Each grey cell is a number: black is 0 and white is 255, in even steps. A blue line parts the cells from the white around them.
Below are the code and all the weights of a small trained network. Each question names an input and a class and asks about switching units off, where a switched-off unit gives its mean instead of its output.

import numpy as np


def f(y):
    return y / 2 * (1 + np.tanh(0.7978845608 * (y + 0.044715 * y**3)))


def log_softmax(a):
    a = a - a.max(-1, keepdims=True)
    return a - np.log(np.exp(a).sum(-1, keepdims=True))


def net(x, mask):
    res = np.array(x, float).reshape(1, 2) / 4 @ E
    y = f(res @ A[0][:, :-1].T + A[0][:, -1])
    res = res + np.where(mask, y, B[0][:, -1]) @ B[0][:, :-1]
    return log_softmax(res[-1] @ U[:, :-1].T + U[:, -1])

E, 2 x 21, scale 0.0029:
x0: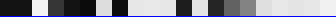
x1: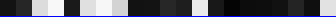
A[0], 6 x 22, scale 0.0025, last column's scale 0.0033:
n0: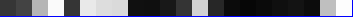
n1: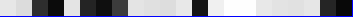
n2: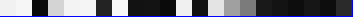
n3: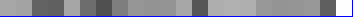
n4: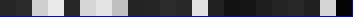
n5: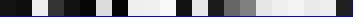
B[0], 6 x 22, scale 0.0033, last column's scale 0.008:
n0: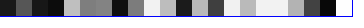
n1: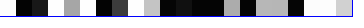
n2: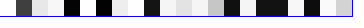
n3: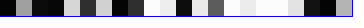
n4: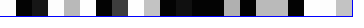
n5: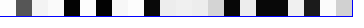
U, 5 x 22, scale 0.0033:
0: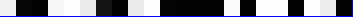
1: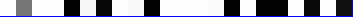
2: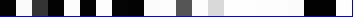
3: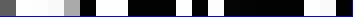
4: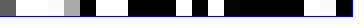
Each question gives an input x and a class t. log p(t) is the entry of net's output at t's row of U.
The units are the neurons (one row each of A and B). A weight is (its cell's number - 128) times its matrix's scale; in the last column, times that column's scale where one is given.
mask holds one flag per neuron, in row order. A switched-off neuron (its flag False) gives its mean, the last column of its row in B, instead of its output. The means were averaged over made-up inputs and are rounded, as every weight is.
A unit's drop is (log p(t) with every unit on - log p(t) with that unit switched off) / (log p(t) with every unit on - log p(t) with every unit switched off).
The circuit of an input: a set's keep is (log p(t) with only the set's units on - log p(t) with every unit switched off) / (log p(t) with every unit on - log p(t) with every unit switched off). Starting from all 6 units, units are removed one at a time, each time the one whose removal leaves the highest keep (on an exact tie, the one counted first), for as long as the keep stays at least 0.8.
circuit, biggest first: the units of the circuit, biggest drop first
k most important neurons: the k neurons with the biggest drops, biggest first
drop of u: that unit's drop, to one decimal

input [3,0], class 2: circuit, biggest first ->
[n1]
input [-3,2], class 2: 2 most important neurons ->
[n5 n1]
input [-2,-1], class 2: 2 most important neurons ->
[n5 n4]
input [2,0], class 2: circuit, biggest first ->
[n2 n1]
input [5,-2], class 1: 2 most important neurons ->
[n5 n0]
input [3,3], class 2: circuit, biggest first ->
[n1 n2]
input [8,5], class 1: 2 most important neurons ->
[n5 n1]
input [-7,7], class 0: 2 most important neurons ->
[n4 n0]
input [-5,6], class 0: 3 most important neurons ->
[n4 n0 n5]
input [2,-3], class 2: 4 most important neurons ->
[n4 n2 n3 n5]
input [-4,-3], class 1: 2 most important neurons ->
[n0 n2]
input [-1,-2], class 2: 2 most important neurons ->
[n4 n5]
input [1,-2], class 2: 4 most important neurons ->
[n4 n2 n1 n5]
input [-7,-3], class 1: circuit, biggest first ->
[n2]
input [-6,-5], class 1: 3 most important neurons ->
[n2 n0 n4]
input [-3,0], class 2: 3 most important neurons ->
[n5 n1 n4]
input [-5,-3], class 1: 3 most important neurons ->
[n2 n0 n4]
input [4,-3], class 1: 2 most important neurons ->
[n0 n5]
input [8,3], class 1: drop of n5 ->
0.8
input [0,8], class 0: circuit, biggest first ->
[n4]
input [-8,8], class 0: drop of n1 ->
-0.1
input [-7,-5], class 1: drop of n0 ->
0.2
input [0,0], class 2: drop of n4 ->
0.2
